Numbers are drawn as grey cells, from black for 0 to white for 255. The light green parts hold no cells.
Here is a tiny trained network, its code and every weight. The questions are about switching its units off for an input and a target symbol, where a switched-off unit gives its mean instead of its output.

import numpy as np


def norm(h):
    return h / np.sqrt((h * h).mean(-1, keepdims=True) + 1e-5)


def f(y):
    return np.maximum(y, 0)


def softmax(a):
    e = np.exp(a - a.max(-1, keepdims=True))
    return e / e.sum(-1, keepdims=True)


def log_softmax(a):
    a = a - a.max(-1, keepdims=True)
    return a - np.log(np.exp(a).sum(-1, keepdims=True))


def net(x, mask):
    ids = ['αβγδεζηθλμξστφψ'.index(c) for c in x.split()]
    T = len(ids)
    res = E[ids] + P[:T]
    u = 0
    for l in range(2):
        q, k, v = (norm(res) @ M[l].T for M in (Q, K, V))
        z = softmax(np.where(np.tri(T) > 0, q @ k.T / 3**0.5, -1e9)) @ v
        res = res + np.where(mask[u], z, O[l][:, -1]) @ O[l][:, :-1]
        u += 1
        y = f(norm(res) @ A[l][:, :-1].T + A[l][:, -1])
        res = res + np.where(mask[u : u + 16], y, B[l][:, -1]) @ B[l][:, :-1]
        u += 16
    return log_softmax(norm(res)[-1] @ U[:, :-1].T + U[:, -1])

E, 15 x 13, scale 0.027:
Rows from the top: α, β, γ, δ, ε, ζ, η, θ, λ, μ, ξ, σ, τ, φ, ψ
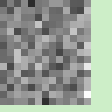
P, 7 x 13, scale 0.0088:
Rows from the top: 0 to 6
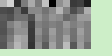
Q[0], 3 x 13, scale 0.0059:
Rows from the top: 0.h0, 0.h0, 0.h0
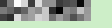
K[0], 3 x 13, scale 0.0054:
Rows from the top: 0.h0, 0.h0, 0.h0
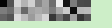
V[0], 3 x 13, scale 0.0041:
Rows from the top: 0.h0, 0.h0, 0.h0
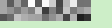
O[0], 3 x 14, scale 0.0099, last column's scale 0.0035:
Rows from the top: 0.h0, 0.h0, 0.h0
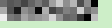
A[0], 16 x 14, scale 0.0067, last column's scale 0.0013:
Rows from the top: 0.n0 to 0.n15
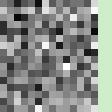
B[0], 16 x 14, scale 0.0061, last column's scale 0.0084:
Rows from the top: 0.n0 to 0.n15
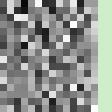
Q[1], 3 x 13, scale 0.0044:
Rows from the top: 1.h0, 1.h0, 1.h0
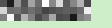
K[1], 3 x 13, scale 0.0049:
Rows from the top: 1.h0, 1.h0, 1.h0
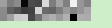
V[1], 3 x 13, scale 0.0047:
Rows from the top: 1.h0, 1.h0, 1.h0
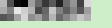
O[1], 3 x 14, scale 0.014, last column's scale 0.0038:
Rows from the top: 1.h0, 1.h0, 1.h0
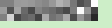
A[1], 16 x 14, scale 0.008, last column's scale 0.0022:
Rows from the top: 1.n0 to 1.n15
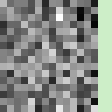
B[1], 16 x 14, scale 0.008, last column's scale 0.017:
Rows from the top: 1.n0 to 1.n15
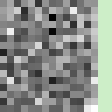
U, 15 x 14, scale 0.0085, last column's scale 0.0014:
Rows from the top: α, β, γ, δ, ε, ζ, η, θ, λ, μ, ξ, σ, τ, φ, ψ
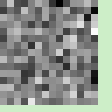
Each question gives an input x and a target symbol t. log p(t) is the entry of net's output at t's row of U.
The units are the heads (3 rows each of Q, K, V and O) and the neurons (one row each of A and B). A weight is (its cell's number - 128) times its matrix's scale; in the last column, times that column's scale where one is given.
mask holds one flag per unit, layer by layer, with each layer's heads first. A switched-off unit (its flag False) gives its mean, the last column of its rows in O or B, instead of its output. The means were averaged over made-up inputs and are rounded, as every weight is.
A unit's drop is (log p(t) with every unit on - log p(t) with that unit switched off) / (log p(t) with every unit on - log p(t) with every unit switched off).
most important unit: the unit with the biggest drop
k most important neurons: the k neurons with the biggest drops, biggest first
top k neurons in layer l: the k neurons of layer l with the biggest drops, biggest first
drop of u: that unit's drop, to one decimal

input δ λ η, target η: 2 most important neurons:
[0.n3 1.n11]
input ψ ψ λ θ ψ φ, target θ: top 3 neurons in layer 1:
[1.n11 1.n15 1.n14]
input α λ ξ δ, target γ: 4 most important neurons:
[1.n15 0.n3 0.n7 1.n14]
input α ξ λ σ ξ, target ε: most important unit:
0.h0
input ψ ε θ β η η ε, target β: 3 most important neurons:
[0.n2 0.n1 0.n3]
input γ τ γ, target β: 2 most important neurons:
[0.n14 1.n2]
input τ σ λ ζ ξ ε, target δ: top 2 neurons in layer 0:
[0.n2 0.n5]
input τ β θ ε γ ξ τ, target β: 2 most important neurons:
[1.n2 1.n4]
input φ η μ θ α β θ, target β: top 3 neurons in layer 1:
[1.n2 1.n4 1.n1]
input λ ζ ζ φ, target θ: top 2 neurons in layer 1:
[1.n11 1.n15]
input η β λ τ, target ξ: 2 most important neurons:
[0.n5 1.n11]
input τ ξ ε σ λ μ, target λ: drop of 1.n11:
0.2
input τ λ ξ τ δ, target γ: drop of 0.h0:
0.9
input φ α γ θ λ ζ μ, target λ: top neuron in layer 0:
[0.n5]
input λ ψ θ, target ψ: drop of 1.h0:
0.3
